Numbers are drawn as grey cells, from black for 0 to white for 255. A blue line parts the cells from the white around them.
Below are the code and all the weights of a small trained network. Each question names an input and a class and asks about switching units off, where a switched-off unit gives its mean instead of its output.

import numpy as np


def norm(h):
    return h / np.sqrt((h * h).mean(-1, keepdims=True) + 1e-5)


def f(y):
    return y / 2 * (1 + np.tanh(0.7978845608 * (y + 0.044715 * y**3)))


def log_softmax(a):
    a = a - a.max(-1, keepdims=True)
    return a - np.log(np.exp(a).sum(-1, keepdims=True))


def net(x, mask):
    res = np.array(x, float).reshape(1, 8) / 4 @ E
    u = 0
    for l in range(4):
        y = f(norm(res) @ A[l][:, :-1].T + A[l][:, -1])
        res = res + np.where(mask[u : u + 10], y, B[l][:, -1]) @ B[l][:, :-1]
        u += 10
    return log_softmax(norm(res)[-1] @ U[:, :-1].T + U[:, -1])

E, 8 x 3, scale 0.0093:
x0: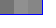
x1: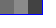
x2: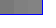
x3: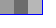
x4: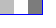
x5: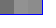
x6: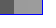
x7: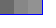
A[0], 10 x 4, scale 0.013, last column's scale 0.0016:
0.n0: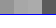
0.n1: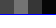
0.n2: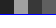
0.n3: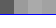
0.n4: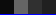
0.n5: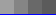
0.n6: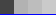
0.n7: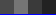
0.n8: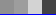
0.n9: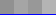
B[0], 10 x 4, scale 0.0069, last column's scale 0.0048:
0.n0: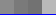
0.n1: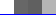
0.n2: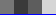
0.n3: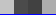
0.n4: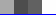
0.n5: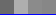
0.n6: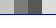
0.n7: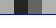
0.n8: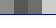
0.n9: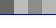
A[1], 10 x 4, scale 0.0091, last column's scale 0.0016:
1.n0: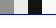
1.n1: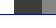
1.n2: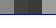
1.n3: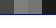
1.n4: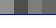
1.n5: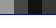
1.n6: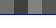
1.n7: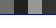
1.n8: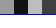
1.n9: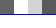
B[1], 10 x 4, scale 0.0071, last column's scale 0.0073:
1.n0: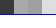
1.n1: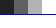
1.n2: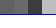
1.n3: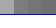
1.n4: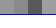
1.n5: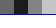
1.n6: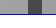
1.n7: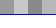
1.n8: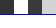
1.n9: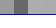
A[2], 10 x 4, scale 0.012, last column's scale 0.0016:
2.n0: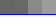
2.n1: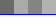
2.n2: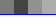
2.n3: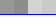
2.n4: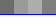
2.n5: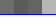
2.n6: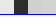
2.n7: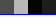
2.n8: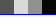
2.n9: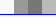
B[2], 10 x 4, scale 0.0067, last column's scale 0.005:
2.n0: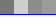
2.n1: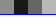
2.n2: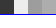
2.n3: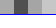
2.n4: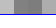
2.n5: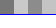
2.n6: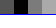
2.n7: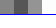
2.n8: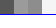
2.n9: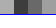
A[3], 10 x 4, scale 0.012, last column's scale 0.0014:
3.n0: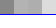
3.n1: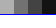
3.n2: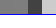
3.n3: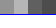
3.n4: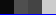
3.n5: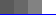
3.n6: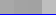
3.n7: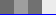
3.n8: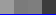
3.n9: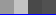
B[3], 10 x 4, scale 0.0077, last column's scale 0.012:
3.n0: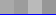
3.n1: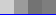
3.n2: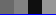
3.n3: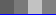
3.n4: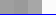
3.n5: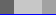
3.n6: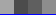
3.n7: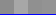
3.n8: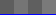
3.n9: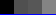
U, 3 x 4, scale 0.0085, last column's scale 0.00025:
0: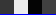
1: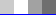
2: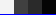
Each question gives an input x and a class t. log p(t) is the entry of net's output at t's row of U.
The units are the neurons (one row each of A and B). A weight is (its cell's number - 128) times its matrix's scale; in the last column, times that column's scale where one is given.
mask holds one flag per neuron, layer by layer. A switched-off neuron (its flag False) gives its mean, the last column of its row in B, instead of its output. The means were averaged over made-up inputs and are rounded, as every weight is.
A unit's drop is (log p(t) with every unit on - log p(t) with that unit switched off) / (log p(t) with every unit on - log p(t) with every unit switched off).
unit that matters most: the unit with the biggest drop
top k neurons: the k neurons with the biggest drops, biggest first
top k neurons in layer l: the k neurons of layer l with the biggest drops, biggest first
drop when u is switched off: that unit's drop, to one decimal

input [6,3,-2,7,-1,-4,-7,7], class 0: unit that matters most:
1.n8
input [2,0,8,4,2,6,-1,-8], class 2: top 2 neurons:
1.n8; 0.n2
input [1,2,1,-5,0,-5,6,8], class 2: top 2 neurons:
0.n2; 0.n4
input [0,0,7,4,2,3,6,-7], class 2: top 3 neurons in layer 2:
2.n3; 2.n4; 2.n5
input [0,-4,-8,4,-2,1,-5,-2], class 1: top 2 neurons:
1.n8; 2.n7
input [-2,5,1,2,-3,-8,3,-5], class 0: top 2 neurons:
1.n1; 2.n2
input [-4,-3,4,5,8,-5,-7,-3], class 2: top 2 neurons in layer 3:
3.n4; 3.n5
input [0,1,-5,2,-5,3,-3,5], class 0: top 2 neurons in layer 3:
3.n2; 3.n0
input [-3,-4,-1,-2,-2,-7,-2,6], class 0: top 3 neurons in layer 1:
1.n8; 1.n1; 1.n6
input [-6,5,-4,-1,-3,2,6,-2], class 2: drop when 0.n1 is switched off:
0.3
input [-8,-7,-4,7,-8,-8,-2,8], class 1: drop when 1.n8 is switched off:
0.4
